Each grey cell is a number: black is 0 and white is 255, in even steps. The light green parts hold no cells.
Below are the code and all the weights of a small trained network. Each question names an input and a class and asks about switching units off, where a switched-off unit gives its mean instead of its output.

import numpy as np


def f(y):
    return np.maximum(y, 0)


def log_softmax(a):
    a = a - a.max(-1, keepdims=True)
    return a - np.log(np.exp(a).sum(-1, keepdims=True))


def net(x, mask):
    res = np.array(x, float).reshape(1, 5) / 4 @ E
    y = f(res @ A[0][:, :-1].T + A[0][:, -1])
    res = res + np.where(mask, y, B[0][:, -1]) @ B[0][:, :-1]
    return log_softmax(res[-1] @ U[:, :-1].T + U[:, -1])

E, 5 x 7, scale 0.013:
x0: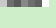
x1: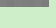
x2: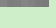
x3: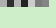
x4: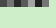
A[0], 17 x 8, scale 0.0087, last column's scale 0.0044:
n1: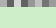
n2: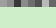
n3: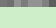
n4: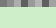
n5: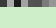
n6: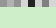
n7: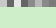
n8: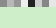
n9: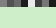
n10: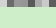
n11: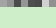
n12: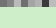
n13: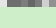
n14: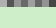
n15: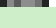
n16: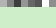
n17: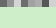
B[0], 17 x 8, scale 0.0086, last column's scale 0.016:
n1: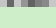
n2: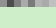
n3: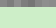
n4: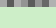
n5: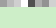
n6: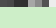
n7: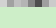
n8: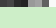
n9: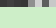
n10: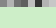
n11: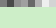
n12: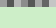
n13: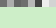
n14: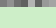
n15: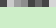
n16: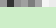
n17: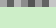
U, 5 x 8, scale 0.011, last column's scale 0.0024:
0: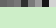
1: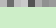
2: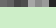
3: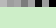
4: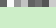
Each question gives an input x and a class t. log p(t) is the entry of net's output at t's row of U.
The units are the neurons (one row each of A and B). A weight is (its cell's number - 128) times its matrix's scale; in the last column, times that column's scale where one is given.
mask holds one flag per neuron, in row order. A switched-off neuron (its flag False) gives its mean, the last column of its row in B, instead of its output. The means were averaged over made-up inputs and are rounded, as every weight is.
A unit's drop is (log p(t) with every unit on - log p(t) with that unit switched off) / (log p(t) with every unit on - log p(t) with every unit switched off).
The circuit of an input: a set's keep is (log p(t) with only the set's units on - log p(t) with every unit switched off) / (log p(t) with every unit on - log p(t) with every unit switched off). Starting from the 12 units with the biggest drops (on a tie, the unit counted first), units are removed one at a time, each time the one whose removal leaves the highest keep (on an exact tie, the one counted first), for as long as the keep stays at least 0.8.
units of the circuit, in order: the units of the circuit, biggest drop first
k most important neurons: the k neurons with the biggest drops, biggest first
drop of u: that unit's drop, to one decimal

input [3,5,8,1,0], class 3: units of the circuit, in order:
n8, n9, n5, n12
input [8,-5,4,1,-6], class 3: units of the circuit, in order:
n10
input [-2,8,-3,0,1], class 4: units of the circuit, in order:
n8, n16, n11
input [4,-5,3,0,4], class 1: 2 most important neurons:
n8, n6
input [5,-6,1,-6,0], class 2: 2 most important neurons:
n8, n6
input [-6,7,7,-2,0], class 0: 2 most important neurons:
n7, n13
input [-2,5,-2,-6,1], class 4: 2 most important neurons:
n5, n9
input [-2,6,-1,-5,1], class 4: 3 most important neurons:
n5, n9, n15
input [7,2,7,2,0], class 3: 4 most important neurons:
n8, n6, n13, n10
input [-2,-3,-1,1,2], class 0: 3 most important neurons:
n5, n7, n16
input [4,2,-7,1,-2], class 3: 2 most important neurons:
n9, n8
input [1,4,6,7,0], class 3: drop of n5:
0.2
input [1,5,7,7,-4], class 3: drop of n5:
0.2
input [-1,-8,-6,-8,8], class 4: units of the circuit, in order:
n15
